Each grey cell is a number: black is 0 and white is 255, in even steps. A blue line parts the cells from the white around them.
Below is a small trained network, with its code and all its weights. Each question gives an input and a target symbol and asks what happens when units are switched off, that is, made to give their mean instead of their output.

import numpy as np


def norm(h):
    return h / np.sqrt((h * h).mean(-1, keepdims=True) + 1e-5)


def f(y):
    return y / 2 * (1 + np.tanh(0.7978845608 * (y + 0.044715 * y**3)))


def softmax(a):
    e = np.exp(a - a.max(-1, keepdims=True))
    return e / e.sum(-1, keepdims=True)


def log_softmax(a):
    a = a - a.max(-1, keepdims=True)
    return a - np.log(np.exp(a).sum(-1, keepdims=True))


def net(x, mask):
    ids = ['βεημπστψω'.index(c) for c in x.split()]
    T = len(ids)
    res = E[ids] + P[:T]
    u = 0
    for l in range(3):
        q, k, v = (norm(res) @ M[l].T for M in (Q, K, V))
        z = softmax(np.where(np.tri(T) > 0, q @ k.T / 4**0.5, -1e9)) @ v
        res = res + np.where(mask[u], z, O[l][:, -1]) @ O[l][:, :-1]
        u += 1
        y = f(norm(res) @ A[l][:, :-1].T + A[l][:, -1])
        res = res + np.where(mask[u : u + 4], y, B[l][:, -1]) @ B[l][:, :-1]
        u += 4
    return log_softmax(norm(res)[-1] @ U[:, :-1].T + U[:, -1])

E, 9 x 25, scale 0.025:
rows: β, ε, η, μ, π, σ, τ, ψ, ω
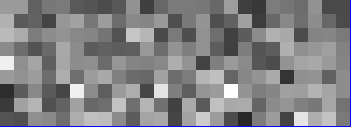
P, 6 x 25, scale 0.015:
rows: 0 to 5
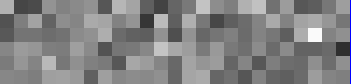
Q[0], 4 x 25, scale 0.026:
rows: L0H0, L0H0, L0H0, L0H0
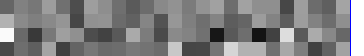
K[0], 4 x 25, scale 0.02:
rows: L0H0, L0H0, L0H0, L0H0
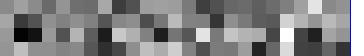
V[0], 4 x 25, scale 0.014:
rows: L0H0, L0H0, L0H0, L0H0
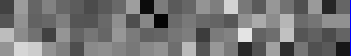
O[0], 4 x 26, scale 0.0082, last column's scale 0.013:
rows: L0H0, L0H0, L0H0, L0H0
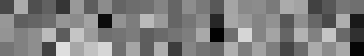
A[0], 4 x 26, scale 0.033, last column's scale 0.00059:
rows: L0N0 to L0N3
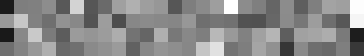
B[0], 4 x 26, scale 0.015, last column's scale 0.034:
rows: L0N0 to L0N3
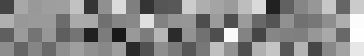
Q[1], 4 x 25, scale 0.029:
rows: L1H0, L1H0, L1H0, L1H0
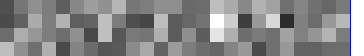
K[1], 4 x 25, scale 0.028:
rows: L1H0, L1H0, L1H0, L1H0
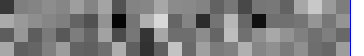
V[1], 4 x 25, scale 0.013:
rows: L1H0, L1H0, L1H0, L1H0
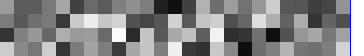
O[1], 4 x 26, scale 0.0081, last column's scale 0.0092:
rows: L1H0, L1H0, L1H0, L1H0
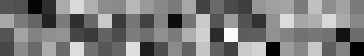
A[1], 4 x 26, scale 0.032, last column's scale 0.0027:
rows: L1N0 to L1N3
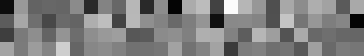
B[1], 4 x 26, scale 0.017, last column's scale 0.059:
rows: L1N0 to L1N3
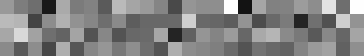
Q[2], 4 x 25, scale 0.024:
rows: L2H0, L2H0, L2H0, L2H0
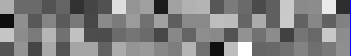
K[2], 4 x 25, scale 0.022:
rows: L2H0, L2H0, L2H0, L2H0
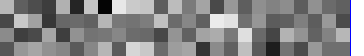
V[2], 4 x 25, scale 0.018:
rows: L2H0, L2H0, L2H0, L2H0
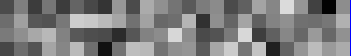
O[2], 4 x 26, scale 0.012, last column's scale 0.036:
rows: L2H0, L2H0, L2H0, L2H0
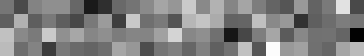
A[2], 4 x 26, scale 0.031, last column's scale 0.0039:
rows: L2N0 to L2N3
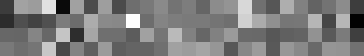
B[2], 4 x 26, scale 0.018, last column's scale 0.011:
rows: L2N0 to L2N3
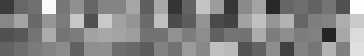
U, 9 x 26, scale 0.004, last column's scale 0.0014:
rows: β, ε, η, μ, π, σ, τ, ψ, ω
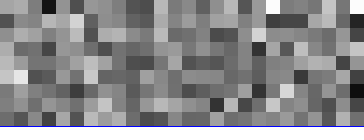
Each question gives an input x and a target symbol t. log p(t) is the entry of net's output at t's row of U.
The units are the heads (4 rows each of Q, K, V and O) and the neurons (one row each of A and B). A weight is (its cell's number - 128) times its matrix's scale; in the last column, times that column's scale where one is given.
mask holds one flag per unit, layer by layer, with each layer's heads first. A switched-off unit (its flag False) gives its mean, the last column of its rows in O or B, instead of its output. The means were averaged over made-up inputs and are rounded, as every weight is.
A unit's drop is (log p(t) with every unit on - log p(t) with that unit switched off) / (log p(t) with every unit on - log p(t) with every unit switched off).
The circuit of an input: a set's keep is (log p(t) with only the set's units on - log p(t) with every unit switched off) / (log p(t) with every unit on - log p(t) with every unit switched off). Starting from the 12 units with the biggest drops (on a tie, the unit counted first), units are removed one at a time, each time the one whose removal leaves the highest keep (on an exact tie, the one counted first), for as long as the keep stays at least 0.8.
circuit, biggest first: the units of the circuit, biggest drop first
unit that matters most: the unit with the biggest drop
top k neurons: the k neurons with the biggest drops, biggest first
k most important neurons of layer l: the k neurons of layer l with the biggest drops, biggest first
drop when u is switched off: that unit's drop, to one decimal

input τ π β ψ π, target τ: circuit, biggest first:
[L0H0 L1N0 L0N0]
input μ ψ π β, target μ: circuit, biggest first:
[L2H0 L0H0 L1N0]
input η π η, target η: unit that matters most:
L0N3
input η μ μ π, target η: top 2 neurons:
[L0N3 L0N0]
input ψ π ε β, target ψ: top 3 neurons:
[L0N3 L1N0 L0N0]
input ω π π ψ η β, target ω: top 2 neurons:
[L0N2 L2N2]
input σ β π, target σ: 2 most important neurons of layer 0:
[L0N1 L0N3]
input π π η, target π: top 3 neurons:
[L1N0 L0N2 L0N3]
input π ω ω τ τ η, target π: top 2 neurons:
[L0N2 L1N0]
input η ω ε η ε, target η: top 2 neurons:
[L2N1 L0N3]
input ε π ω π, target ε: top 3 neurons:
[L1N0 L2N0 L0N2]
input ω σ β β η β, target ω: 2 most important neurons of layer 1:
[L1N3 L1N0]
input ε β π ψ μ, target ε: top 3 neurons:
[L1N0 L0N2 L2N0]
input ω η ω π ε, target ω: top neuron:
[L0N2]
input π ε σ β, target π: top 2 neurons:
[L0N3 L1N0]
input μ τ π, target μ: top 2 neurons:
[L1N0 L0N2]
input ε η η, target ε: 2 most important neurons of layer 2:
[L2N0 L2N3]
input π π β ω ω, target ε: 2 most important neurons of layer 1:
[L1N0 L1N2]
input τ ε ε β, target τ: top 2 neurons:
[L1N0 L0N0]
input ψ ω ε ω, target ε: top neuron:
[L1N0]
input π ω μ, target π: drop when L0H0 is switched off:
0.4
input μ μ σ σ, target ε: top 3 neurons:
[L1N0 L0N2 L2N0]
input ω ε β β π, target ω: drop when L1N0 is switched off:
0.3
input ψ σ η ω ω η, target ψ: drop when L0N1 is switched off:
0.1
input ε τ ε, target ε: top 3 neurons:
[L1N0 L0N2 L2N0]
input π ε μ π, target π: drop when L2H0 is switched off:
0.2
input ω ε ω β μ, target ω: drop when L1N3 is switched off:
0.2
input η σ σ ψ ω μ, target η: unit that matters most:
L0N2
